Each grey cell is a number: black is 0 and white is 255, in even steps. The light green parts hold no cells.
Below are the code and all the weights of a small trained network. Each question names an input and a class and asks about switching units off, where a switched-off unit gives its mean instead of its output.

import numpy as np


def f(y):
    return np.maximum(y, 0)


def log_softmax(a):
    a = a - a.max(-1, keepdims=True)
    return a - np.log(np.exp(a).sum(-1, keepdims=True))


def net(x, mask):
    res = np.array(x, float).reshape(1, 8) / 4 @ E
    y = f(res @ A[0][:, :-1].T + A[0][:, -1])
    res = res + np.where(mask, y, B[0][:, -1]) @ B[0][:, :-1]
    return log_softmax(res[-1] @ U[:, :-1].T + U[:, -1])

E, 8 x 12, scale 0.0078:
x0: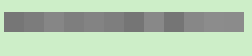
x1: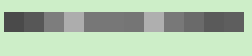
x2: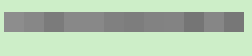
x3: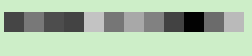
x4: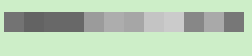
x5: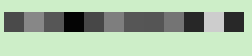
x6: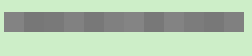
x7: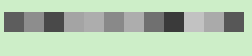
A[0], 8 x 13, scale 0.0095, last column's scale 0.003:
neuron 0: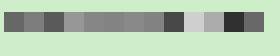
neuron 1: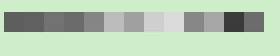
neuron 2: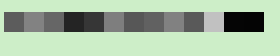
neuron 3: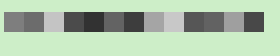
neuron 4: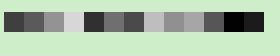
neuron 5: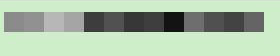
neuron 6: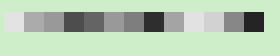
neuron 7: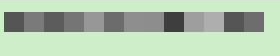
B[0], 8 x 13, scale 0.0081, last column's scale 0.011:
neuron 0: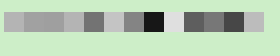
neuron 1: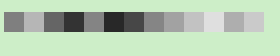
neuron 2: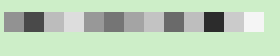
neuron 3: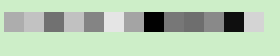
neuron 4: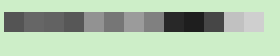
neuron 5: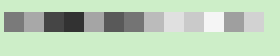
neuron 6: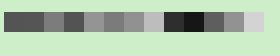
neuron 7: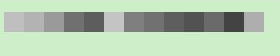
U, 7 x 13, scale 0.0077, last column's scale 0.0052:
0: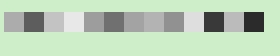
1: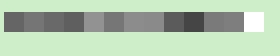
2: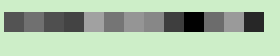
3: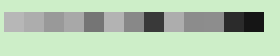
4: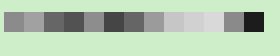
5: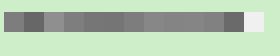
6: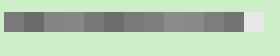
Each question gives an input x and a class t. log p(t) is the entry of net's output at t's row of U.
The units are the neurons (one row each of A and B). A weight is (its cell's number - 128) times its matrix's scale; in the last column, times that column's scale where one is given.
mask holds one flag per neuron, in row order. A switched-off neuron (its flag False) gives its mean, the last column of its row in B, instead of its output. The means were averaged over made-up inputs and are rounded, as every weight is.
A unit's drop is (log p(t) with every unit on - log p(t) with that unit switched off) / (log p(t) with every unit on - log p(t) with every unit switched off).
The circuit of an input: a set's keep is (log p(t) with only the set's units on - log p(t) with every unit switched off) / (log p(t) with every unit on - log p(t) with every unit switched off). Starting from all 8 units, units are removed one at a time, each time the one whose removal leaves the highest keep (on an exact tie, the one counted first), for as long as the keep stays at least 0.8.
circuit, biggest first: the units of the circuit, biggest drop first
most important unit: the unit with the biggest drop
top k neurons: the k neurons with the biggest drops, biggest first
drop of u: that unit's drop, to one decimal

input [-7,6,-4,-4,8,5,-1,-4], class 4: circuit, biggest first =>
(neuron 1)
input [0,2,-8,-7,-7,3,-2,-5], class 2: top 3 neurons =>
(neuron 4; neuron 6; neuron 1)
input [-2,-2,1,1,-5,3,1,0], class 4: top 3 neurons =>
(neuron 5; neuron 4; neuron 6)
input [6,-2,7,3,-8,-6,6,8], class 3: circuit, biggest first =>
(neuron 2; neuron 0)
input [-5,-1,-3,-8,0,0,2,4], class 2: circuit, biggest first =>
(neuron 6; neuron 4)
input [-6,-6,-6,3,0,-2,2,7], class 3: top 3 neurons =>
(neuron 4; neuron 0; neuron 2)
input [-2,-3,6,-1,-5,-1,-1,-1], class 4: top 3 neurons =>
(neuron 5; neuron 4; neuron 2)
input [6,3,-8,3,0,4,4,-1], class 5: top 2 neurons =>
(neuron 4; neuron 6)
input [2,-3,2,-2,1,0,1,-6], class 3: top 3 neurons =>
(neuron 3; neuron 4; neuron 2)
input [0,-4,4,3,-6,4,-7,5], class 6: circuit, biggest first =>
(neuron 2; neuron 4)
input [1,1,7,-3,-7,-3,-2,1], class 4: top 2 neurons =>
(neuron 5; neuron 2)
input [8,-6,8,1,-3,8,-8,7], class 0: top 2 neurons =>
(neuron 2; neuron 3)
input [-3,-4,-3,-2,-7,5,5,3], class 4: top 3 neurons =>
(neuron 5; neuron 4; neuron 3)
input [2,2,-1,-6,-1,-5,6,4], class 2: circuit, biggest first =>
(neuron 4; neuron 2)
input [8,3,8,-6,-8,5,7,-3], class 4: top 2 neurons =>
(neuron 5; neuron 7)
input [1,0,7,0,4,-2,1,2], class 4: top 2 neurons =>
(neuron 2; neuron 3)
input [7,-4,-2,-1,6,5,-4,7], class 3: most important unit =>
neuron 0
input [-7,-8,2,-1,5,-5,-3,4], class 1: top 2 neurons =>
(neuron 6; neuron 2)
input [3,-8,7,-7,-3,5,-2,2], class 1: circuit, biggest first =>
(neuron 6; neuron 4)
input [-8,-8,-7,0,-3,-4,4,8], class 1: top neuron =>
(neuron 6)
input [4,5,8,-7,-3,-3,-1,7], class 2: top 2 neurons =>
(neuron 4; neuron 3)
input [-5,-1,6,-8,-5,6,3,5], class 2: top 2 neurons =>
(neuron 6; neuron 4)
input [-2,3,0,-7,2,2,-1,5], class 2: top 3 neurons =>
(neuron 4; neuron 6; neuron 3)
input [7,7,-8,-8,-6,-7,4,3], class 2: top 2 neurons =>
(neuron 4; neuron 2)
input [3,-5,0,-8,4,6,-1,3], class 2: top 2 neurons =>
(neuron 6; neuron 4)
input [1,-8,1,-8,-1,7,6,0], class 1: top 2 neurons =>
(neuron 6; neuron 5)
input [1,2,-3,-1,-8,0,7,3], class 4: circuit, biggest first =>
(neuron 5)
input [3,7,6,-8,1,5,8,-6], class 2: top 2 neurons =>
(neuron 4; neuron 0)
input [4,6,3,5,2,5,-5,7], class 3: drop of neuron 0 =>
0.4
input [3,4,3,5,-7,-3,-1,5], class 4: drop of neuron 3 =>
0.2
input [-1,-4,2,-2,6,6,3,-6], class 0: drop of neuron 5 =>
0.1
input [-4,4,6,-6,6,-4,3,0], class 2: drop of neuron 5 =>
0.2
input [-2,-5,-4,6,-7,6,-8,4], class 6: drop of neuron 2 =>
0.3
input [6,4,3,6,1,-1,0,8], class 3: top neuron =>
(neuron 0)
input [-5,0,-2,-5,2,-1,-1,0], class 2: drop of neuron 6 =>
0.2
